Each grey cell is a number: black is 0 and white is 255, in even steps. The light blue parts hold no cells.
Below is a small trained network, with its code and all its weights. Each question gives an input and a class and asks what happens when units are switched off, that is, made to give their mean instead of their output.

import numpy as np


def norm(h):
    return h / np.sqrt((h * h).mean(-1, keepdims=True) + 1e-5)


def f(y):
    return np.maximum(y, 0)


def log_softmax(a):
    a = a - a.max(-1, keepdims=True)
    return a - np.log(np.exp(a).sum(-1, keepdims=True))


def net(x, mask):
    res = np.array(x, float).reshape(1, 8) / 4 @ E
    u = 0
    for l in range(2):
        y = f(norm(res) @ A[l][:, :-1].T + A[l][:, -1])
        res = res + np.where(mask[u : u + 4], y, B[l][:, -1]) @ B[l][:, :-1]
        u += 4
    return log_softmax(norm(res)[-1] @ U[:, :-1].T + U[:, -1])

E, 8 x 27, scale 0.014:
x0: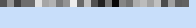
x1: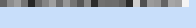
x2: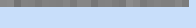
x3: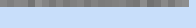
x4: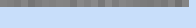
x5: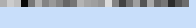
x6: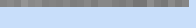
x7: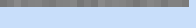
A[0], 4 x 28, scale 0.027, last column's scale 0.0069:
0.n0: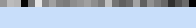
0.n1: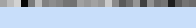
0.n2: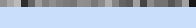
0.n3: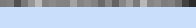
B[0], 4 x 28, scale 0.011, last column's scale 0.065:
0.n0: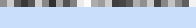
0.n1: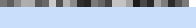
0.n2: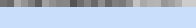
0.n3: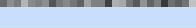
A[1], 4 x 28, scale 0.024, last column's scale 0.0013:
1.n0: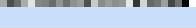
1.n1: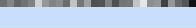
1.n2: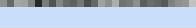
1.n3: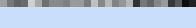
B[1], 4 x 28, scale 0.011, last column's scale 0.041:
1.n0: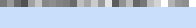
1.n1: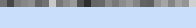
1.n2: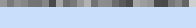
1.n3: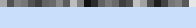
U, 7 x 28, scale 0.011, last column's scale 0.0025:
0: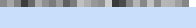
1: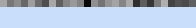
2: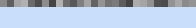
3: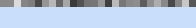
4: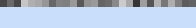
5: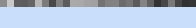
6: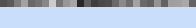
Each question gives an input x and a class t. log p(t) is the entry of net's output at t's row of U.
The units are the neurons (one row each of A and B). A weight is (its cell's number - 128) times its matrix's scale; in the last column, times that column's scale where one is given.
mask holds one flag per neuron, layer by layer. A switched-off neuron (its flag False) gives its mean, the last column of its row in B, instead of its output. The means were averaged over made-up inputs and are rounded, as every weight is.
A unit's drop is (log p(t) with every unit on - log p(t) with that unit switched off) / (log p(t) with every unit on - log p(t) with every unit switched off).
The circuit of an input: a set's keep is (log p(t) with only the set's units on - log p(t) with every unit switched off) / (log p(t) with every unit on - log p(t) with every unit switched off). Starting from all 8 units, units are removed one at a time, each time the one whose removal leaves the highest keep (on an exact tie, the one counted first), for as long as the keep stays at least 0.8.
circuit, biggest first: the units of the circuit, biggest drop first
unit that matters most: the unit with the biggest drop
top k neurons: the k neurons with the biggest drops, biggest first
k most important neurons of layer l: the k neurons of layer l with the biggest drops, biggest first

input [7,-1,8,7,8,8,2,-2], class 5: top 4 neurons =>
(0.n0, 0.n1, 1.n0, 0.n3)
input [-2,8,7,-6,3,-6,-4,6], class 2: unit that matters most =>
0.n1
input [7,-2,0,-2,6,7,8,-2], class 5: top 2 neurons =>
(0.n0, 0.n1)
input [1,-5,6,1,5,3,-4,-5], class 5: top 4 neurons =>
(0.n0, 1.n1, 0.n3, 1.n3)
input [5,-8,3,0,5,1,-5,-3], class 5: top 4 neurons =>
(0.n2, 0.n3, 1.n3, 0.n1)
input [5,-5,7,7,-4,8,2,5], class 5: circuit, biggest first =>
(0.n0, 0.n1)
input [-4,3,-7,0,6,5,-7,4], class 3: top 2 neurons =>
(0.n2, 0.n1)
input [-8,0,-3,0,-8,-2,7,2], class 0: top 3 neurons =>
(0.n1, 0.n2, 1.n3)
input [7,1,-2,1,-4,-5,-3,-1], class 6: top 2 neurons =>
(0.n1, 1.n0)
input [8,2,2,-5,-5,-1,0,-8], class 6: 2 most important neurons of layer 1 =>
(1.n1, 1.n0)
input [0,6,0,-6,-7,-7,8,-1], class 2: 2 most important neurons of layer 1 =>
(1.n0, 1.n1)
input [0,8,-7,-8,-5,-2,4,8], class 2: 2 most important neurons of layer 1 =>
(1.n0, 1.n1)
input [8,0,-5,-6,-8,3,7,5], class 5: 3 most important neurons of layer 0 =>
(0.n0, 0.n3, 0.n2)
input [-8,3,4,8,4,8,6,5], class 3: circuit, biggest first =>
(0.n2)
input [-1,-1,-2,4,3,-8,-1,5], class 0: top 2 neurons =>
(0.n1, 0.n2)
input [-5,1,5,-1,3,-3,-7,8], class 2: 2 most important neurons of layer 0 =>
(0.n1, 0.n0)
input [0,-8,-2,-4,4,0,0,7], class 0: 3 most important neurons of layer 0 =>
(0.n1, 0.n2, 0.n0)
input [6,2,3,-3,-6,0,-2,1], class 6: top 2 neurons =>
(1.n1, 1.n0)
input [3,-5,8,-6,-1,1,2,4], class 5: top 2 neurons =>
(0.n2, 0.n3)
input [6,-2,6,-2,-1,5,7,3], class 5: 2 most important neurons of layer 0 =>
(0.n0, 0.n1)
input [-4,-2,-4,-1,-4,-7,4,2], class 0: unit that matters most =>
0.n1
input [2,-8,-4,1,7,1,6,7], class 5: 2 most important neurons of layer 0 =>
(0.n2, 0.n3)
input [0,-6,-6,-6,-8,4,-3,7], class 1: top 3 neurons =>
(0.n1, 1.n2, 1.n3)
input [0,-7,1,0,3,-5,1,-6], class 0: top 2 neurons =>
(0.n1, 1.n0)
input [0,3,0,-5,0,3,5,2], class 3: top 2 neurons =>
(0.n1, 0.n2)
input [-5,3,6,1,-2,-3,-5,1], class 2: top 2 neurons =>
(0.n1, 0.n0)
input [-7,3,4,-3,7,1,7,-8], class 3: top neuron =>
(0.n0)
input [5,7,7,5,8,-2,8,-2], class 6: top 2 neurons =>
(0.n0, 0.n1)
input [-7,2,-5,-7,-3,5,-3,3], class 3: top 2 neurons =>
(0.n2, 0.n1)
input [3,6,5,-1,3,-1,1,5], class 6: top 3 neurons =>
(0.n0, 1.n0, 0.n1)
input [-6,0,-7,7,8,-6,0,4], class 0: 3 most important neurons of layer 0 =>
(0.n1, 0.n2, 0.n3)
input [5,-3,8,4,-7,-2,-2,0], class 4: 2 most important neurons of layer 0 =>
(0.n3, 0.n0)
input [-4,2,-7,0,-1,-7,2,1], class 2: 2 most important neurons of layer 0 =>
(0.n1, 0.n0)
